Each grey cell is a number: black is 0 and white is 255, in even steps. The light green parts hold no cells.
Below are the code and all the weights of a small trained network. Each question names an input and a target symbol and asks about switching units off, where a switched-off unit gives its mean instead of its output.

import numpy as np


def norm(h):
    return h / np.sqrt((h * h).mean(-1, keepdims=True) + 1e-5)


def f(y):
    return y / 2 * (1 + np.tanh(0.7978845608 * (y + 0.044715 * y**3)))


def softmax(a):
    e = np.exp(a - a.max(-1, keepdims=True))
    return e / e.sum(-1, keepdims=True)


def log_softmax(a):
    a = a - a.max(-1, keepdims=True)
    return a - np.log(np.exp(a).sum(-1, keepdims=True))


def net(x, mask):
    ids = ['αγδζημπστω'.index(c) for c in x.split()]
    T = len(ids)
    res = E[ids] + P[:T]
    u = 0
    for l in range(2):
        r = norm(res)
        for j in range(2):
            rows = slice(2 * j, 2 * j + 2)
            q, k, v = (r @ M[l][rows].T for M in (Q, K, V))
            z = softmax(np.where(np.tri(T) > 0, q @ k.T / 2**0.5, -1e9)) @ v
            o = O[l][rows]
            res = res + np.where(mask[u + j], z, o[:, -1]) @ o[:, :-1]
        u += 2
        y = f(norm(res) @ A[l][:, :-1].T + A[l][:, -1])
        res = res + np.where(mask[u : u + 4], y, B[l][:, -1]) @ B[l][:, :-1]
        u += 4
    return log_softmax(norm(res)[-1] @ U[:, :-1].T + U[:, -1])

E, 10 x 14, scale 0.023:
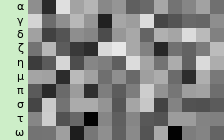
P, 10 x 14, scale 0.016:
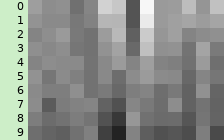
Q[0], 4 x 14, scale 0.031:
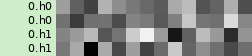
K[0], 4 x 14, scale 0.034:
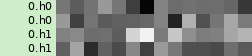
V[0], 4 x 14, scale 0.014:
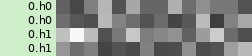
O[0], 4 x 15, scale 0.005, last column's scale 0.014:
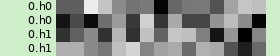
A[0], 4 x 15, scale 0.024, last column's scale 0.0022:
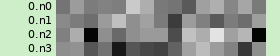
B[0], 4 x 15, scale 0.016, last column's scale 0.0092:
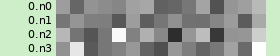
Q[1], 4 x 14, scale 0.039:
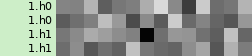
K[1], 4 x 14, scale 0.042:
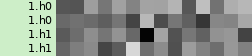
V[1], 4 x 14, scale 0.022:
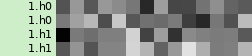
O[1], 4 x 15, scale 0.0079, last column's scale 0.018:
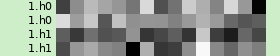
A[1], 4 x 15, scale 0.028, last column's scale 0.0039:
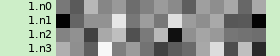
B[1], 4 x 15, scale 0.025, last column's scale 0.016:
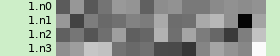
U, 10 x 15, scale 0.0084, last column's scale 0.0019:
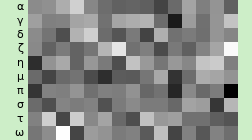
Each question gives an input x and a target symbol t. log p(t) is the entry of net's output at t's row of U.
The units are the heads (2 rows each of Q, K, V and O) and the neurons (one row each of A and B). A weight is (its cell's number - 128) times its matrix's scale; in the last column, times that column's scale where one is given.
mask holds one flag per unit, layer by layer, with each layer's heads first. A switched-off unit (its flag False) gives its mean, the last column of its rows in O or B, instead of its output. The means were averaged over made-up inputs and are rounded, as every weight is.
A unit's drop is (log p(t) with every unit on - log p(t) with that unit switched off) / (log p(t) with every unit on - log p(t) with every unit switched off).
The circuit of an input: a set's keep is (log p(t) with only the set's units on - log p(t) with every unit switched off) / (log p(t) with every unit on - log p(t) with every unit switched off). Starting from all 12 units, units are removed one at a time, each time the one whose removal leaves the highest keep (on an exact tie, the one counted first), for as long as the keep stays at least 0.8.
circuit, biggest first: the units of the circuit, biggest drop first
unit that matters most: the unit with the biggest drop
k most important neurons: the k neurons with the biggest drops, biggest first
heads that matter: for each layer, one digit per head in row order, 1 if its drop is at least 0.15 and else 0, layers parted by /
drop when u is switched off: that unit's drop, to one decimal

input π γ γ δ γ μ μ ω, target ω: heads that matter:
00 / 10
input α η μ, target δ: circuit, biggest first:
[0.n2, 0.h1, 1.n2]
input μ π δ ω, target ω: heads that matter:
10 / 10
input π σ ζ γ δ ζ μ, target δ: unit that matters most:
0.h1
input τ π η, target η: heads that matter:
00 / 01
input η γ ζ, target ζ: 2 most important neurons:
[1.n3, 0.n2]
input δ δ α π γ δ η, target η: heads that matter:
00 / 10
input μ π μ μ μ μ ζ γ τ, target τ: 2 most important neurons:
[0.n3, 1.n3]
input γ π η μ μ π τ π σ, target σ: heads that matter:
11 / 10
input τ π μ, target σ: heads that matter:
01 / 00
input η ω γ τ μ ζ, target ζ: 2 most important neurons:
[0.n2, 1.n3]
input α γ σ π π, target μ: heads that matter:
01 / 00
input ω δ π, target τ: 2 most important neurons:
[0.n3, 1.n3]
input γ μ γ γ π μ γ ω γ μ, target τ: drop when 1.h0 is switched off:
0.2
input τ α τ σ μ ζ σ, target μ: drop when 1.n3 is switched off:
0.2
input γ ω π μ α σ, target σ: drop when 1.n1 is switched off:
0.8
